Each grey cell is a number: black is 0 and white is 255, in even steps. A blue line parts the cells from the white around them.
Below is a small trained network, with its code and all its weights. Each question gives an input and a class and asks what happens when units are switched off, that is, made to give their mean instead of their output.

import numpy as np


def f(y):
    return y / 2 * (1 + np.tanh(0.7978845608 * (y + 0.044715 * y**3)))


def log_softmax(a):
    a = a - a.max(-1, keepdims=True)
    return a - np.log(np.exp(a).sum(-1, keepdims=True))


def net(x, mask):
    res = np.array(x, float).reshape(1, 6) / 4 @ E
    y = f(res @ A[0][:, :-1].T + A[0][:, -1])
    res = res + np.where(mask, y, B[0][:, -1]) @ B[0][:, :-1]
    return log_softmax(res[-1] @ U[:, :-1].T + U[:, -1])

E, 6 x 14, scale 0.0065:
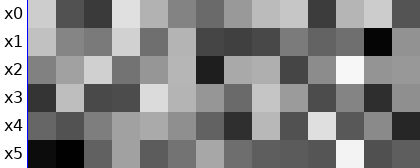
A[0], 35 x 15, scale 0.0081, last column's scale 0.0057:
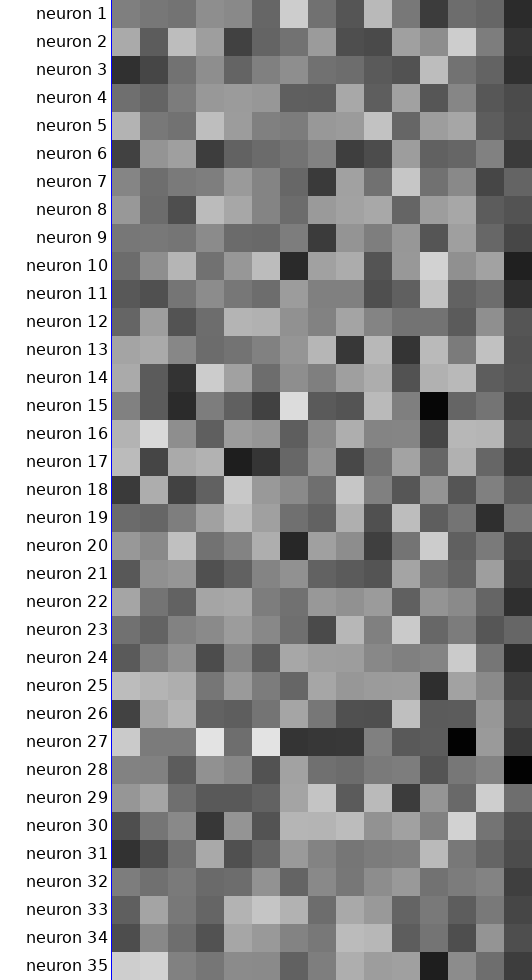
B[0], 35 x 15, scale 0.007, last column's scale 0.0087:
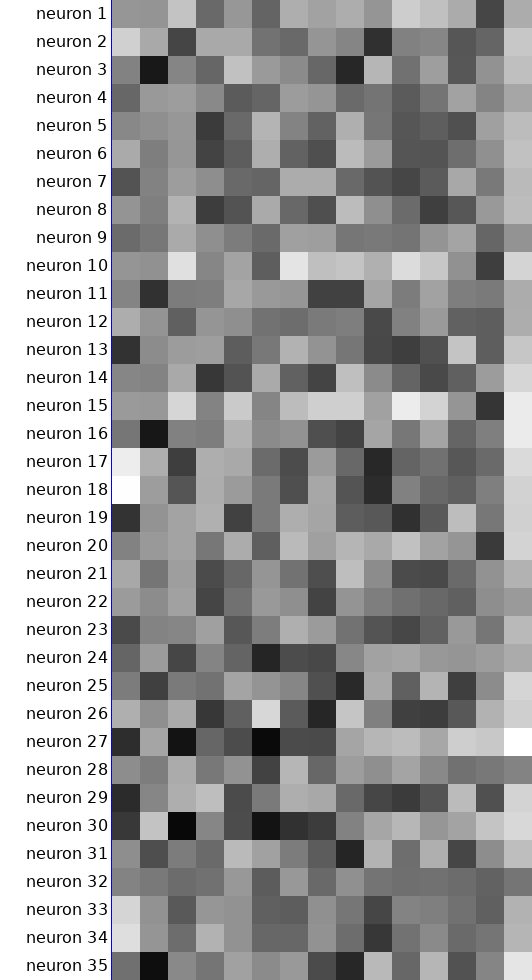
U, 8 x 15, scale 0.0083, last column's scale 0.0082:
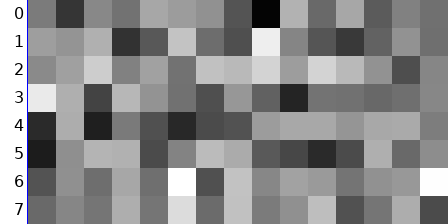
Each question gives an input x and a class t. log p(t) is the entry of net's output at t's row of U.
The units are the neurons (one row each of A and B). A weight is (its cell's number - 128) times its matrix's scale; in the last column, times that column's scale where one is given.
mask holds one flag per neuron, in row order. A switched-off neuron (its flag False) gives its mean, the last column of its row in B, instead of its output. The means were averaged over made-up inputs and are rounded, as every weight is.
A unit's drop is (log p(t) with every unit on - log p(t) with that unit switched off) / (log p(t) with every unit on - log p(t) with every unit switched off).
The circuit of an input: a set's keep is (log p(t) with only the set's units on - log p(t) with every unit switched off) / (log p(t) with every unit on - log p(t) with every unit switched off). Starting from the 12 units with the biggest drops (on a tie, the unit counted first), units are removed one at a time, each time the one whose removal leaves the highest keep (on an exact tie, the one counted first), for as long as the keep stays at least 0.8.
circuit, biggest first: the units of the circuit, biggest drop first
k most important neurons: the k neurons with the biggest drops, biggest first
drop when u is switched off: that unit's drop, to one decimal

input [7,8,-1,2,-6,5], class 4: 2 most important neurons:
neuron 27; neuron 26
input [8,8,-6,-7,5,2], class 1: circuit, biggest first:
neuron 14
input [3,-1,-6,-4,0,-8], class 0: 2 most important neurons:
neuron 35; neuron 25
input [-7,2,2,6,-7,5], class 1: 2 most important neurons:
neuron 26; neuron 6
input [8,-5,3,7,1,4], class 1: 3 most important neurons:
neuron 14; neuron 8; neuron 5
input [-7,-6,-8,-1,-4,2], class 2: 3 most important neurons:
neuron 15; neuron 1; neuron 14
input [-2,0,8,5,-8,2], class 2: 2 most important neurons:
neuron 10; neuron 20
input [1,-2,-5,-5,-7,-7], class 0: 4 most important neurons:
neuron 25; neuron 35; neuron 16; neuron 19
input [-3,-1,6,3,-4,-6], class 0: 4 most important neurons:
neuron 16; neuron 25; neuron 15; neuron 35
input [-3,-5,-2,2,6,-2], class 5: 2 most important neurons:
neuron 27; neuron 19
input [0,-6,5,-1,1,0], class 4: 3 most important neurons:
neuron 30; neuron 15; neuron 24
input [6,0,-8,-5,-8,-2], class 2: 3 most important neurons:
neuron 15; neuron 1; neuron 19
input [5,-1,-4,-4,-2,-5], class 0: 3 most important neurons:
neuron 35; neuron 25; neuron 26
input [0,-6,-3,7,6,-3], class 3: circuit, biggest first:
neuron 18
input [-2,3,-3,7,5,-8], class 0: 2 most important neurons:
neuron 35; neuron 16
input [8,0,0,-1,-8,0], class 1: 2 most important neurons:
neuron 14; neuron 8
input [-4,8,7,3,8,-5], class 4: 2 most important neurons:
neuron 27; neuron 15
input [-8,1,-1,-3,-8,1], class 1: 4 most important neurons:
neuron 26; neuron 6; neuron 21; neuron 19
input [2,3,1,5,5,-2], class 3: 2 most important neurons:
neuron 18; neuron 29
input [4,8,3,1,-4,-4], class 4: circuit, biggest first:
neuron 27
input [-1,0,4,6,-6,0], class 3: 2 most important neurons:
neuron 18; neuron 34
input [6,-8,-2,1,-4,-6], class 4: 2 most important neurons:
neuron 30; neuron 24
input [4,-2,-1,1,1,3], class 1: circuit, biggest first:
neuron 14; neuron 8
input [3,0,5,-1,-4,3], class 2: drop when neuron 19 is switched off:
0.2
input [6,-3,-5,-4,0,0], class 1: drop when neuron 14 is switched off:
0.3
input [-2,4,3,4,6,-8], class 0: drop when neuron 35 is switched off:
0.1
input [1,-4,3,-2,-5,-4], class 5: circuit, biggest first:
neuron 29
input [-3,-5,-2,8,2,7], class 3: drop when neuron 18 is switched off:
0.8
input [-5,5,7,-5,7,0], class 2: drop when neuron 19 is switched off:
-0.1
